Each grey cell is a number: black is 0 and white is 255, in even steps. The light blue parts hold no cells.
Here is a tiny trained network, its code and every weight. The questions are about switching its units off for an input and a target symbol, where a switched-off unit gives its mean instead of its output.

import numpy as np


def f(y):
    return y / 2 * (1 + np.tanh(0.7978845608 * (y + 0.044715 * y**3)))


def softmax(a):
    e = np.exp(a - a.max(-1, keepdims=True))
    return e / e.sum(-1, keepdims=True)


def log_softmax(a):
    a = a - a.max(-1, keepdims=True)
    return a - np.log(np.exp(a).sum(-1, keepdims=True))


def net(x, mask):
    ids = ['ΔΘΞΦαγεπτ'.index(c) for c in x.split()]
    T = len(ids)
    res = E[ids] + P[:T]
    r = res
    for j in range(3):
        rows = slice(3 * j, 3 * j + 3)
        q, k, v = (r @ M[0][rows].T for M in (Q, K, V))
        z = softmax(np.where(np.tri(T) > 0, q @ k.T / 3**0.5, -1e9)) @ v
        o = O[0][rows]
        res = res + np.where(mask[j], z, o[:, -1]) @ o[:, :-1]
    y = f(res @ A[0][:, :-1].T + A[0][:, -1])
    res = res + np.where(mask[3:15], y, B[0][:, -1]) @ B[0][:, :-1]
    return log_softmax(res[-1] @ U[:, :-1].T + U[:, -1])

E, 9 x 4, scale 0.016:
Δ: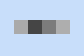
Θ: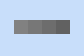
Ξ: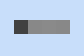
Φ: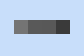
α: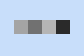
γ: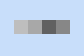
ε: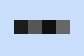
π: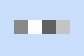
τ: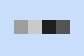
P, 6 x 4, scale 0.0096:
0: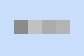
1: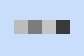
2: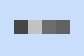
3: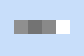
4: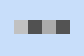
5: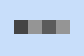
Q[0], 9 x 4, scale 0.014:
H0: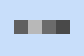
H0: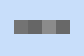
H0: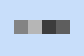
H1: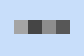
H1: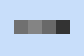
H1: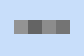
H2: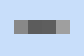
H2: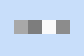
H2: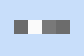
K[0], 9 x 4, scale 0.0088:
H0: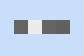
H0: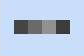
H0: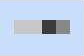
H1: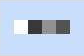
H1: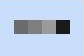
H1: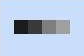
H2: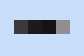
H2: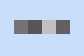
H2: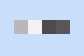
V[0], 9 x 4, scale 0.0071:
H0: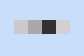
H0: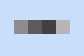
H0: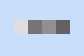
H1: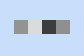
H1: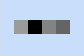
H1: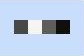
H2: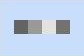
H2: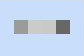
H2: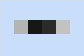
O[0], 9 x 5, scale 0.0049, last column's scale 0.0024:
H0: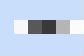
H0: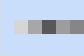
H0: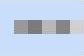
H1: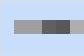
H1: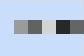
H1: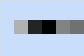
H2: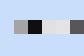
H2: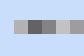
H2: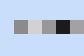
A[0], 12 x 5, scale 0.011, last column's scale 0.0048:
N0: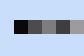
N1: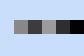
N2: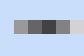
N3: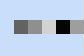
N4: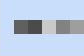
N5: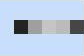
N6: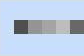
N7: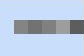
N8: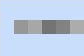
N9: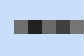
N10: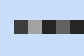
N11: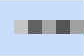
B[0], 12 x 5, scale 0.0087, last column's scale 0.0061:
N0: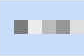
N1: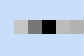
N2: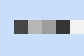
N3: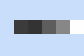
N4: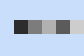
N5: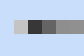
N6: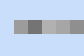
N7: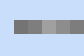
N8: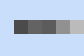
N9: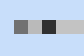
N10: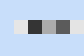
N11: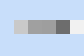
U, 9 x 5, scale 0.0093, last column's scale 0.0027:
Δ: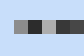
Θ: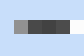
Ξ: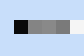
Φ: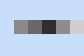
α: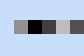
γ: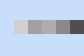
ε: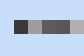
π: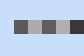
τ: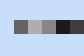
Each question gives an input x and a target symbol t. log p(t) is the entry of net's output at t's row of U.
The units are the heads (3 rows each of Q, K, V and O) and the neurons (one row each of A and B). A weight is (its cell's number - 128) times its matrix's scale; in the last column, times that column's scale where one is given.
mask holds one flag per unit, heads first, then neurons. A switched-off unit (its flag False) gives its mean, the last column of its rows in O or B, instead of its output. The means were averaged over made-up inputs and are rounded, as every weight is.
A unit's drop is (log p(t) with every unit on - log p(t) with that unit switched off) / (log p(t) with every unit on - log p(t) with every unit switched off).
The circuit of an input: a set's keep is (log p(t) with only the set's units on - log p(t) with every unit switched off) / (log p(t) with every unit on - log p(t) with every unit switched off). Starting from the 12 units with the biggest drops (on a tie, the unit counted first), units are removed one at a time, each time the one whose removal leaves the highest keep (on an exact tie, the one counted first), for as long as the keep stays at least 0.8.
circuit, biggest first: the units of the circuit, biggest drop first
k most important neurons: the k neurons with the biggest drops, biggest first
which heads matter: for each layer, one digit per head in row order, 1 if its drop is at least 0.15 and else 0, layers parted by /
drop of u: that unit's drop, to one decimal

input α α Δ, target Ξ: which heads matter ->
100
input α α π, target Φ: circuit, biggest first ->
(H1)
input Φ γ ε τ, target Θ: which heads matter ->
011
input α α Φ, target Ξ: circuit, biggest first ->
(H0 N3)
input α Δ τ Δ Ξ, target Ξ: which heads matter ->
100
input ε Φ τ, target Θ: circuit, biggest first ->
(N10 H1)
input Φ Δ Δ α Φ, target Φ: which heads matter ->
000
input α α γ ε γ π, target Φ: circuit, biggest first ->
(H1 H0)
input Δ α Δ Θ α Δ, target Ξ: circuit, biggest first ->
(N10 H1)
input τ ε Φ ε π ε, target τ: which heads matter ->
001
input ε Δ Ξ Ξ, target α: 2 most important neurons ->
(N5 N2)
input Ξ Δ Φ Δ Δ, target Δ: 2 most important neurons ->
(N3 N9)
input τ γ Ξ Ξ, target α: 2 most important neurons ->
(N5 N0)
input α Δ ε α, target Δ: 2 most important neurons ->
(N4 N9)
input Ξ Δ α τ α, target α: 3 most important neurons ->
(N1 N3 N2)
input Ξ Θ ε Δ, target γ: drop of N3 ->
0.3
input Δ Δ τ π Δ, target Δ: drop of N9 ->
0.2
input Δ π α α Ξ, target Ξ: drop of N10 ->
0.4
